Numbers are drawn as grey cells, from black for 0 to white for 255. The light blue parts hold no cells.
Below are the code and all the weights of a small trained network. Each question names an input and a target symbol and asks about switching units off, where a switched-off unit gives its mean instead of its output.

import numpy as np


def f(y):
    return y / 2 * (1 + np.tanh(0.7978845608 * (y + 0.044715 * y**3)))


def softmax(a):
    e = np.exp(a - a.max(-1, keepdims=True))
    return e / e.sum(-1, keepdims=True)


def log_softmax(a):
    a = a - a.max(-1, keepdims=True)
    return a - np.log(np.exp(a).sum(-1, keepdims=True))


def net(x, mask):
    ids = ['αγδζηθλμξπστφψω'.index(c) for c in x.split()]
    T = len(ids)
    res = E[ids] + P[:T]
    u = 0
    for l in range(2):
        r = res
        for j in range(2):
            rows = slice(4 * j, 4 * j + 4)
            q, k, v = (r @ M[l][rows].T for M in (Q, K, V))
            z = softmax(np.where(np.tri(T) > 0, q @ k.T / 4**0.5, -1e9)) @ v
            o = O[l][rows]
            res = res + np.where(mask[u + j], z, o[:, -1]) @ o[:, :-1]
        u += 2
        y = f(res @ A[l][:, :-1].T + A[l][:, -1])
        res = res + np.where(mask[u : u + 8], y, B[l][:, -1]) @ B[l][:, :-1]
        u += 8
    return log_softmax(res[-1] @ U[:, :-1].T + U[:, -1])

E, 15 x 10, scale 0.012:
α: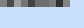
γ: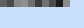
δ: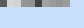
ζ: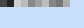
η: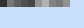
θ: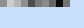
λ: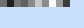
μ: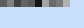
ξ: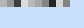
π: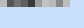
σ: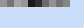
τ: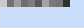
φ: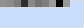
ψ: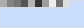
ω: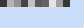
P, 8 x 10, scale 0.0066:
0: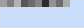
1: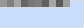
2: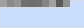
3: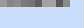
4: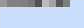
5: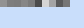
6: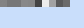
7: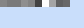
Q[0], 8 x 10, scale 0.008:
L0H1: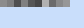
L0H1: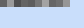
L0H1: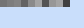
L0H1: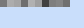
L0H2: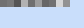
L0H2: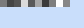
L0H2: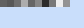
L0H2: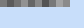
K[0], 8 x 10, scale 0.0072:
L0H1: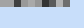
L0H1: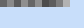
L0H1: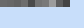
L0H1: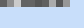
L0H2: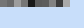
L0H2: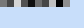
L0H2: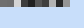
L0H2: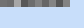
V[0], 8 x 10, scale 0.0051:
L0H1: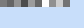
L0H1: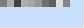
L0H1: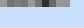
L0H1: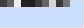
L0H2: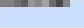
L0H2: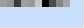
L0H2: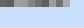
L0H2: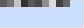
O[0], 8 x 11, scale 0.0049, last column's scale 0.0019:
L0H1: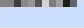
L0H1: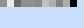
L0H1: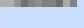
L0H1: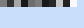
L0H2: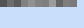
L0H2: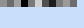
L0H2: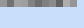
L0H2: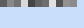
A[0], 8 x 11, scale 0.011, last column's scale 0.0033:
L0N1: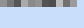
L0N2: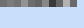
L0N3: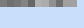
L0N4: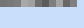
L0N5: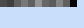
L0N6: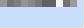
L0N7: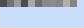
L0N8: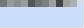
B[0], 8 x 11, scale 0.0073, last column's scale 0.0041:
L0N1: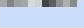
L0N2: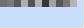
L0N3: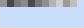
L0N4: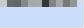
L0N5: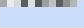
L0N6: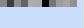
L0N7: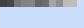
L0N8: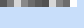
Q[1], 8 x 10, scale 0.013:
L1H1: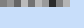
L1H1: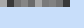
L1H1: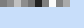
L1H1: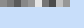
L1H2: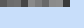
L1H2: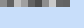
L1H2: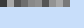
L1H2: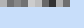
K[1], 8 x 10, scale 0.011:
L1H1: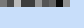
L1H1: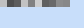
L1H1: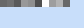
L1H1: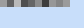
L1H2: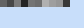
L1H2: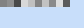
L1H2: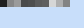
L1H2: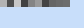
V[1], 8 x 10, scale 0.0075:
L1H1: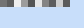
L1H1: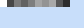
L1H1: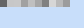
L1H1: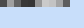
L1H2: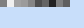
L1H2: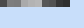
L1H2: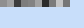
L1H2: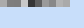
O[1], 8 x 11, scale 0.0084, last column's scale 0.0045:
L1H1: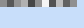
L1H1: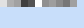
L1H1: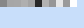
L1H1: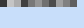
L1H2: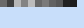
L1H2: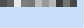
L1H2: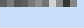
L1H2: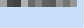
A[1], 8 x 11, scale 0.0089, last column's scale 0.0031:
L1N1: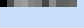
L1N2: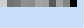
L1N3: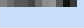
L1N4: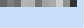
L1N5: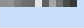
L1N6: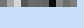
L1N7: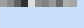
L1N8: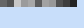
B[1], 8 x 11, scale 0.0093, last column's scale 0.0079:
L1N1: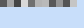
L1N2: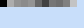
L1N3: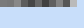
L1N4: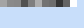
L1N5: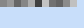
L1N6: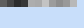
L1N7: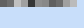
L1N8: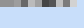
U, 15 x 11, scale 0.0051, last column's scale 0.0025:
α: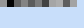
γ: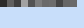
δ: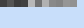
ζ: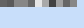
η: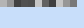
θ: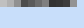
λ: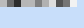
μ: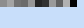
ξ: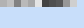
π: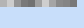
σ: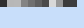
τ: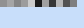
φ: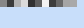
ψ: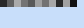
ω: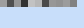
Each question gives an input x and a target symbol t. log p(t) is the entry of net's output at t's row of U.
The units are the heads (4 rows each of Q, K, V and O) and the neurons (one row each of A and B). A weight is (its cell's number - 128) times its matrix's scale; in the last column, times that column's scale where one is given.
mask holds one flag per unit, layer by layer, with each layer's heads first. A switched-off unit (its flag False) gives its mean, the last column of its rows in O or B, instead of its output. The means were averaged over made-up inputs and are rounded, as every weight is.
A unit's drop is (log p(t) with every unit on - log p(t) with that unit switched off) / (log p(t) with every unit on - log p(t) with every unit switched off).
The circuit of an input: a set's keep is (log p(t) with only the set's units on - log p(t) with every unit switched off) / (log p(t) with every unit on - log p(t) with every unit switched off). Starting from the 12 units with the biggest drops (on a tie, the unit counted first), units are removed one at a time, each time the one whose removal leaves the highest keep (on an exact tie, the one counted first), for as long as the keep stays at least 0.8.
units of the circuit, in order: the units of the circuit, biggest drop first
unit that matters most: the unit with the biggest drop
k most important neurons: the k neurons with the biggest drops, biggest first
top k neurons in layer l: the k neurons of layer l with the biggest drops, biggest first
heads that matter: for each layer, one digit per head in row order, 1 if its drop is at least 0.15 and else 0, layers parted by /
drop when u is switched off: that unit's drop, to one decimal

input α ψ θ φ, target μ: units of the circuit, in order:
(L0H2; L1H1)
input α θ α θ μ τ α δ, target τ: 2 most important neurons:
(L1N8; L0N3)
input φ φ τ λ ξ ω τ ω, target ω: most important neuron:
(L0N1)
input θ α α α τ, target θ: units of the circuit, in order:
(L1H1; L0H1; L1N3; L1N5)
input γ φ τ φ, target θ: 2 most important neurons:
(L1N3; L1N5)
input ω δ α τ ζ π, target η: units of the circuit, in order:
(L1H2; L1H1; L0N3)
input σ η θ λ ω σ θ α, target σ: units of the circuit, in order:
(L0H2; L0N8; L1H1)
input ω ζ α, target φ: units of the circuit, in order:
(L1H2; L1H1)
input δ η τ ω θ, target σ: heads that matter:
01 / 01
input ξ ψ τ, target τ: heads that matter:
11 / 11
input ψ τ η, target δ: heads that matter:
10 / 11
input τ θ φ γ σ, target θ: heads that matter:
10 / 10
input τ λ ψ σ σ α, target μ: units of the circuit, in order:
(L1H2; L1H1; L0H2)
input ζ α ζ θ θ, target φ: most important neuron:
(L0N8)
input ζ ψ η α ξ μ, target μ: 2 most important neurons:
(L0N6; L0N2)
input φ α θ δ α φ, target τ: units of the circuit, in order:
(L1H1; L1H2)
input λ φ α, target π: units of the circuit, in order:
(L1H1; L1H2; L0N5; L0H1)
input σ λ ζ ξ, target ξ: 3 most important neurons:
(L0N1; L1N2; L1N4)
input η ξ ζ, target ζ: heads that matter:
00 / 11
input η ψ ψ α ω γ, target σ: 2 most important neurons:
(L0N8; L0N4)
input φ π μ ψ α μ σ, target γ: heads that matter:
01 / 10
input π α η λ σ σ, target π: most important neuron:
(L0N8)
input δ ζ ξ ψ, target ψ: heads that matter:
11 / 10
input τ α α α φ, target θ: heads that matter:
10 / 10
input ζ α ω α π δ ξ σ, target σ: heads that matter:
10 / 11
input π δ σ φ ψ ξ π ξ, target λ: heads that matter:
11 / 01
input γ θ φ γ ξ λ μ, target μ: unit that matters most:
L0H1
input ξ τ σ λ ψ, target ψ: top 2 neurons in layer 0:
(L0N7; L0N1)
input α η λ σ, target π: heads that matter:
00 / 11
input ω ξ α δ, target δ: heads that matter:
01 / 10
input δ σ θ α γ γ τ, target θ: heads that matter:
11 / 10
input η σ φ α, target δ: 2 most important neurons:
(L1N6; L0N5)
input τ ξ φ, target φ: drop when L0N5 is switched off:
0.0
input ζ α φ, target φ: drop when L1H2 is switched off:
0.4
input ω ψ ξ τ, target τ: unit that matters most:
L0H2
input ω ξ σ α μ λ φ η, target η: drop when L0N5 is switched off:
0.1
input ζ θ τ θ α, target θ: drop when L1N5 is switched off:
0.2
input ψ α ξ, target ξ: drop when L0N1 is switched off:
0.3
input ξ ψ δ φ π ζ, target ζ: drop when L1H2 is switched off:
0.8
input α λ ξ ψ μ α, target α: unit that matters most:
L0H2
